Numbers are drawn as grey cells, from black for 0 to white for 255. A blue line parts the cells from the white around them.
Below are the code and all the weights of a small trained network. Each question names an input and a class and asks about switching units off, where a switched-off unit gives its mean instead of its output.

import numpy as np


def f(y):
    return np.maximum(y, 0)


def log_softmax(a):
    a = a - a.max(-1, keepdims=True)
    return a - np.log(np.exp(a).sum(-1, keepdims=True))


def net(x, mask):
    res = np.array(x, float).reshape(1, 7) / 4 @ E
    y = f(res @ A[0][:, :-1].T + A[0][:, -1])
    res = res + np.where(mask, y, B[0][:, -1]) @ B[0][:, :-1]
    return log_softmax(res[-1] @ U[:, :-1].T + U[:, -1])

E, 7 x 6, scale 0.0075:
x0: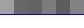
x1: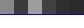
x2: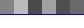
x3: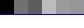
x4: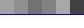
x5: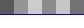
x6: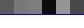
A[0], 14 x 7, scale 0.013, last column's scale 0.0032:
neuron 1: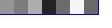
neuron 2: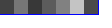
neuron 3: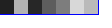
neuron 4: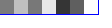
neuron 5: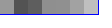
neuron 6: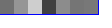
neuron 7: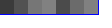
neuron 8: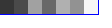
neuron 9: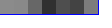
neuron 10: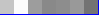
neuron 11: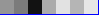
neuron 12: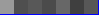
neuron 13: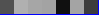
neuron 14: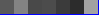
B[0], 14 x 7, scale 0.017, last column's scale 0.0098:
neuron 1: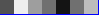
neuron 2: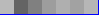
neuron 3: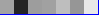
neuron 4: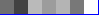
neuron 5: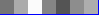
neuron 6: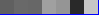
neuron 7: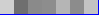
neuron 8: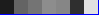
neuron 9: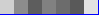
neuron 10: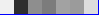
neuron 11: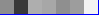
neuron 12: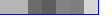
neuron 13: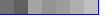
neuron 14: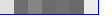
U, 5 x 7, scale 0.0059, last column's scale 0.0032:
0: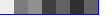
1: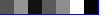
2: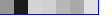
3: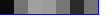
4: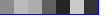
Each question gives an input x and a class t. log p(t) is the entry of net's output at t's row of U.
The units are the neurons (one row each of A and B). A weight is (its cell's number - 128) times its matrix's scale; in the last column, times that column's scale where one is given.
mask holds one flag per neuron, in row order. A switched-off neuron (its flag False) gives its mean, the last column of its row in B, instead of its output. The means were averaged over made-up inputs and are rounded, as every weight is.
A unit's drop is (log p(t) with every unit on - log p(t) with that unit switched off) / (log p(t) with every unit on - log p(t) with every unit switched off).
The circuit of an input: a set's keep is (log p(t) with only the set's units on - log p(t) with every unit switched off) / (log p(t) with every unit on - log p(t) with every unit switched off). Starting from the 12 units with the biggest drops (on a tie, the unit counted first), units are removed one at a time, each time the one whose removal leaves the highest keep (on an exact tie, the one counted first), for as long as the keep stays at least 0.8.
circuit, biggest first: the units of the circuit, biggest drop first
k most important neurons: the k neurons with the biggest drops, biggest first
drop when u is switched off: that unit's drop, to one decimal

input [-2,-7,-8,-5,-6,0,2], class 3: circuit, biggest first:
neuron 1; neuron 8
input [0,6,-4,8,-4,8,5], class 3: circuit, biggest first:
neuron 8
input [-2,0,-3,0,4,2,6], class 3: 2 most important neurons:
neuron 8; neuron 10
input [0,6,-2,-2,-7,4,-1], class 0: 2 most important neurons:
neuron 4; neuron 7
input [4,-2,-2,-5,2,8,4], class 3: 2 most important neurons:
neuron 14; neuron 6
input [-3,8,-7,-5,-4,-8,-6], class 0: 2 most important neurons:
neuron 9; neuron 12
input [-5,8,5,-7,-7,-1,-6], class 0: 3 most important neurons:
neuron 11; neuron 3; neuron 9
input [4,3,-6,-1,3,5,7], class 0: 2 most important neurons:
neuron 9; neuron 12
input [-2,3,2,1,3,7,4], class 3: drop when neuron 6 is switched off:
0.1
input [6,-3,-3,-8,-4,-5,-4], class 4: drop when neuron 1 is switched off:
0.3
